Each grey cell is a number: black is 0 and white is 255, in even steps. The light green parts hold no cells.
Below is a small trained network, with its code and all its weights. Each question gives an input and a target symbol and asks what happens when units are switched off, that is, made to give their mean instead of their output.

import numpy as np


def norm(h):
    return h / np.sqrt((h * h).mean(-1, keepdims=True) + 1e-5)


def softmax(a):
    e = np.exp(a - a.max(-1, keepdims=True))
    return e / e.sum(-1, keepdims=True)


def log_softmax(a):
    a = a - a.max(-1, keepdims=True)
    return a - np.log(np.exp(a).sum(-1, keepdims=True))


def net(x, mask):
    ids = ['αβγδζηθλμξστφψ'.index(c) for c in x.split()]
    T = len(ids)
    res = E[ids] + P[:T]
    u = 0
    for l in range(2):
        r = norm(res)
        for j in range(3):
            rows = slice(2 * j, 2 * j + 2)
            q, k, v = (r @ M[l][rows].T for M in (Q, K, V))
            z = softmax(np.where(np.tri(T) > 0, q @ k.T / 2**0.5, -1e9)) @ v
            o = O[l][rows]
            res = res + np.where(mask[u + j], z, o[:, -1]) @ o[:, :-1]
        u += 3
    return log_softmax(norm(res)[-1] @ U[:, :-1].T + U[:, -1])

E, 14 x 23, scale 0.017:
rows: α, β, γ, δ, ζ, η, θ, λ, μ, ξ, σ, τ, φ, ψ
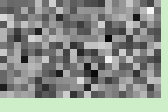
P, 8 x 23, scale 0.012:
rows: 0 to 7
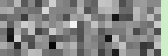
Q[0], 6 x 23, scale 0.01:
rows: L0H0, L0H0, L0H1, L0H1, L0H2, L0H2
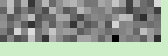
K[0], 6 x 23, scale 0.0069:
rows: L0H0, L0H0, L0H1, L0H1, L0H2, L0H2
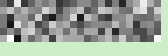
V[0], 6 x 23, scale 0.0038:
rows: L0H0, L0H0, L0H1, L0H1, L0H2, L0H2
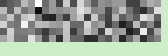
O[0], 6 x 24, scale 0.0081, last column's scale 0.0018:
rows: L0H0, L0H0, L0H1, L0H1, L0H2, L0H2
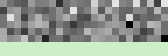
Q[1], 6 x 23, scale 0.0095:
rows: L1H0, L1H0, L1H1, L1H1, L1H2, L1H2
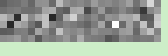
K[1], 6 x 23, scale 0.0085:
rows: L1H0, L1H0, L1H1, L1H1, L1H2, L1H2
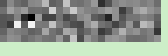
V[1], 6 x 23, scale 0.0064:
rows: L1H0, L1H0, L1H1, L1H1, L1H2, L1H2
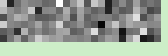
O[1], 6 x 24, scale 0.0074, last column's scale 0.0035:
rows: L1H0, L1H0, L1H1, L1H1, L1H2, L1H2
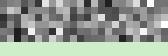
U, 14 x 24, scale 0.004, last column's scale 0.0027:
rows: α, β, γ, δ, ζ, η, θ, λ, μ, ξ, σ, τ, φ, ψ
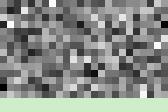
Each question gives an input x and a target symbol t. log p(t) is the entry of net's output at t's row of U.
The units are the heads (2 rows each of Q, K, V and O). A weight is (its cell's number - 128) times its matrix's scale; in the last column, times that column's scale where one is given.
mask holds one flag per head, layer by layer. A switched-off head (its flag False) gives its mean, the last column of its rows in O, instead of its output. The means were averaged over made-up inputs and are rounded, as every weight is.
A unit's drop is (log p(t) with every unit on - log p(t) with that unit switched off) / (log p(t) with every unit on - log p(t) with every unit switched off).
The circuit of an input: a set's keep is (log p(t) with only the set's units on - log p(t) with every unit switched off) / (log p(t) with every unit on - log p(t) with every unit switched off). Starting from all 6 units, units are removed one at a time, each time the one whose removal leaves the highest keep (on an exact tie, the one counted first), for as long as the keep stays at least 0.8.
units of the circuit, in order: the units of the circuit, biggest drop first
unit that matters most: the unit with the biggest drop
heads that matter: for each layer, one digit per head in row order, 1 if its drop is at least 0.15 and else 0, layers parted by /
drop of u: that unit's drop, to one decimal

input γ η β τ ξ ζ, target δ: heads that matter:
011 / 010
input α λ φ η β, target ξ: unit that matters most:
L0H2
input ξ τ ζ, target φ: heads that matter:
100 / 000
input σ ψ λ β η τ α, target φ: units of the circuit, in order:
[L0H0 L1H1]
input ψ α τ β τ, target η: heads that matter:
111 / 000
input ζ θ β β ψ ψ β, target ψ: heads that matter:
001 / 100
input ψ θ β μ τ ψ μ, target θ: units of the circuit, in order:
[L0H2 L1H1]
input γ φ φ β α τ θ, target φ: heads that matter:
101 / 000
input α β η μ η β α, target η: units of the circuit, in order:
[L0H2 L0H0]
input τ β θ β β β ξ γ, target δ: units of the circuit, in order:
[L1H1 L0H1]
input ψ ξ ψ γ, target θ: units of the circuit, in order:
[L0H2 L0H1]
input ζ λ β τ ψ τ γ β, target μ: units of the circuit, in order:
[L1H1 L0H1]
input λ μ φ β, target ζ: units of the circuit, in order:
[L0H1 L1H1]
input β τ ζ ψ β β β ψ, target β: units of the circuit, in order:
[L1H0]
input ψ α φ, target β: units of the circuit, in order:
[L0H1 L1H1]
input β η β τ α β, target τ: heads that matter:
101 / 101
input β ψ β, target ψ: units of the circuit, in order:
[L1H0 L0H0]
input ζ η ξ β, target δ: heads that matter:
110 / 000
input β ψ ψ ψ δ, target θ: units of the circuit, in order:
[L0H2 L0H1]
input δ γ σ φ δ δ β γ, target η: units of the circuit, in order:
[L0H2]
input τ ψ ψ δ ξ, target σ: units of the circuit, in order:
[L1H1 L0H0]
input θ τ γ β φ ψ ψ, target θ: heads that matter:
011 / 000
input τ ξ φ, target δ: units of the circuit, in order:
[L0H1 L1H1]
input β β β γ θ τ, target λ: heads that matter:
010 / 010
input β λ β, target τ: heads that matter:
100 / 001
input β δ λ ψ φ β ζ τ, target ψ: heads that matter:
001 / 001
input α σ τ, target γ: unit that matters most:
L0H2
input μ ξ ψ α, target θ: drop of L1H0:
0.0
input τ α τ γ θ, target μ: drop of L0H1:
0.2
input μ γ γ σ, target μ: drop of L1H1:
0.3
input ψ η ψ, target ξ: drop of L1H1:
0.1
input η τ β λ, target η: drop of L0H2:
0.5
